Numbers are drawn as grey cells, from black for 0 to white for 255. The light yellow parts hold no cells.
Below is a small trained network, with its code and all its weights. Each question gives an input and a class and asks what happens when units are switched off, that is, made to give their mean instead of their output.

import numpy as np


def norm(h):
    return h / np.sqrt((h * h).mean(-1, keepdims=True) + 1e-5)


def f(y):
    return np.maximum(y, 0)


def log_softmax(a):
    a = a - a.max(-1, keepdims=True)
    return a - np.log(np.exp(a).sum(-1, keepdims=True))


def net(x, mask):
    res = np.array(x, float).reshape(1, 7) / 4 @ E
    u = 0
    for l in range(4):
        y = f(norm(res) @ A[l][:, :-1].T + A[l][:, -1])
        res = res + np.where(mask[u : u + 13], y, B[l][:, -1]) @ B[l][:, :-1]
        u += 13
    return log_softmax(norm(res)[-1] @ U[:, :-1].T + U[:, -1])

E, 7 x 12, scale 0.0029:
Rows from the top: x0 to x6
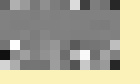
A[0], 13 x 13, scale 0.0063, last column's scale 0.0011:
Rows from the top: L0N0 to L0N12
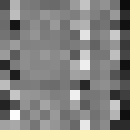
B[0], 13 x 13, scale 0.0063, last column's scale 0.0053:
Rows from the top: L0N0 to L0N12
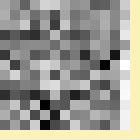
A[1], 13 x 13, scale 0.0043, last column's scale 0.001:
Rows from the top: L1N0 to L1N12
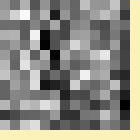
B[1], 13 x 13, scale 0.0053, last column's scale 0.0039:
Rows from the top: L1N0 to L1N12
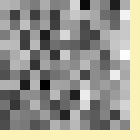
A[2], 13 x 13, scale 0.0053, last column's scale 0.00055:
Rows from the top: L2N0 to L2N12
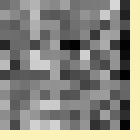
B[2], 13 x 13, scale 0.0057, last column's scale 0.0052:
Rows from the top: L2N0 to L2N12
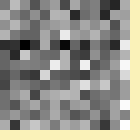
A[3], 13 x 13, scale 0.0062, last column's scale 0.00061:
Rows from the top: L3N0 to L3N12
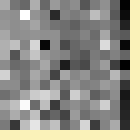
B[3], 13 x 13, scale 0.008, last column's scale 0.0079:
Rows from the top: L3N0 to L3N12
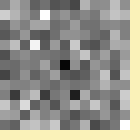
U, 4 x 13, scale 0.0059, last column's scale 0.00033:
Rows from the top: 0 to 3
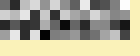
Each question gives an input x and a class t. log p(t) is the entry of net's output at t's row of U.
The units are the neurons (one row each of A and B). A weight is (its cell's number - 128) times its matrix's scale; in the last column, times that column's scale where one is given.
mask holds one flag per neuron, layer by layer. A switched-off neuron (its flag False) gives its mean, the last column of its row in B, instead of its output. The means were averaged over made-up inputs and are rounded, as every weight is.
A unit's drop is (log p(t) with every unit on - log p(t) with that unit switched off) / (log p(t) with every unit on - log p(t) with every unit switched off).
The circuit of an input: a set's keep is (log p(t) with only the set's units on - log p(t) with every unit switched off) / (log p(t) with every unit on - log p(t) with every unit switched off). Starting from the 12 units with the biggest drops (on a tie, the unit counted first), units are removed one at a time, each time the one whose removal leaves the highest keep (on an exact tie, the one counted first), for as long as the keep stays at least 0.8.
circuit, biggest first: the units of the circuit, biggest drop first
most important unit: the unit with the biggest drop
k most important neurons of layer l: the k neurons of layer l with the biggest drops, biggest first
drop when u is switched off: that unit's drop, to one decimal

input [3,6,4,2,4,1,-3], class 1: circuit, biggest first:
L0N11
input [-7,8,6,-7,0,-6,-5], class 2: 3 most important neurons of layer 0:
L0N6; L0N5; L0N0
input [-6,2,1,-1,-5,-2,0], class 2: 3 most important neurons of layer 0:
L0N3; L0N5; L0N11
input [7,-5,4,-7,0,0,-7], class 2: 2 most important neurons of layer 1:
L1N11; L1N9
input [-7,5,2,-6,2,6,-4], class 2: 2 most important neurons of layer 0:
L0N3; L0N5
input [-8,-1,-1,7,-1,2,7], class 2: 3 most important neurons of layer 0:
L0N3; L0N5; L0N10
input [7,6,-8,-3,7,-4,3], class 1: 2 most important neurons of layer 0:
L0N11; L0N3
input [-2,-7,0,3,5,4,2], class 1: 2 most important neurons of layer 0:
L0N11; L0N1
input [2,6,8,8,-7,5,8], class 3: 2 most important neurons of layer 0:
L0N12; L0N11
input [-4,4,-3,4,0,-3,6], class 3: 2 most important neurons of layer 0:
L0N12; L0N9
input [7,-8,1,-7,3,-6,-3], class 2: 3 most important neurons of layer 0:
L0N9; L0N6; L0N0
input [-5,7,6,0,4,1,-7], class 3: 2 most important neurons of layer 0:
L0N10; L0N9
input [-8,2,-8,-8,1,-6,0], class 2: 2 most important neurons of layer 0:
L0N6; L0N5
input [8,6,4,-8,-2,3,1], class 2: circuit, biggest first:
L0N9
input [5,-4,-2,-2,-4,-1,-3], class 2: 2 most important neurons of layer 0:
L0N9; L0N11
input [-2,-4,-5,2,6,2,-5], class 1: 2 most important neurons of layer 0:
L0N11; L0N12
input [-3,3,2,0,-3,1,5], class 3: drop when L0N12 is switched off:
1.0
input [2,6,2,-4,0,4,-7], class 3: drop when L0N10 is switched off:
1.0
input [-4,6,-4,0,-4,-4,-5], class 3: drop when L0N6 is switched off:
0.9
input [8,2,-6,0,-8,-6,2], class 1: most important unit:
L0N6
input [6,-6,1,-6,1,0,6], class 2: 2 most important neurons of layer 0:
L0N9; L0N10
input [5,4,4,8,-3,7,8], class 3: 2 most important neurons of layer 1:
L1N3; L1N4
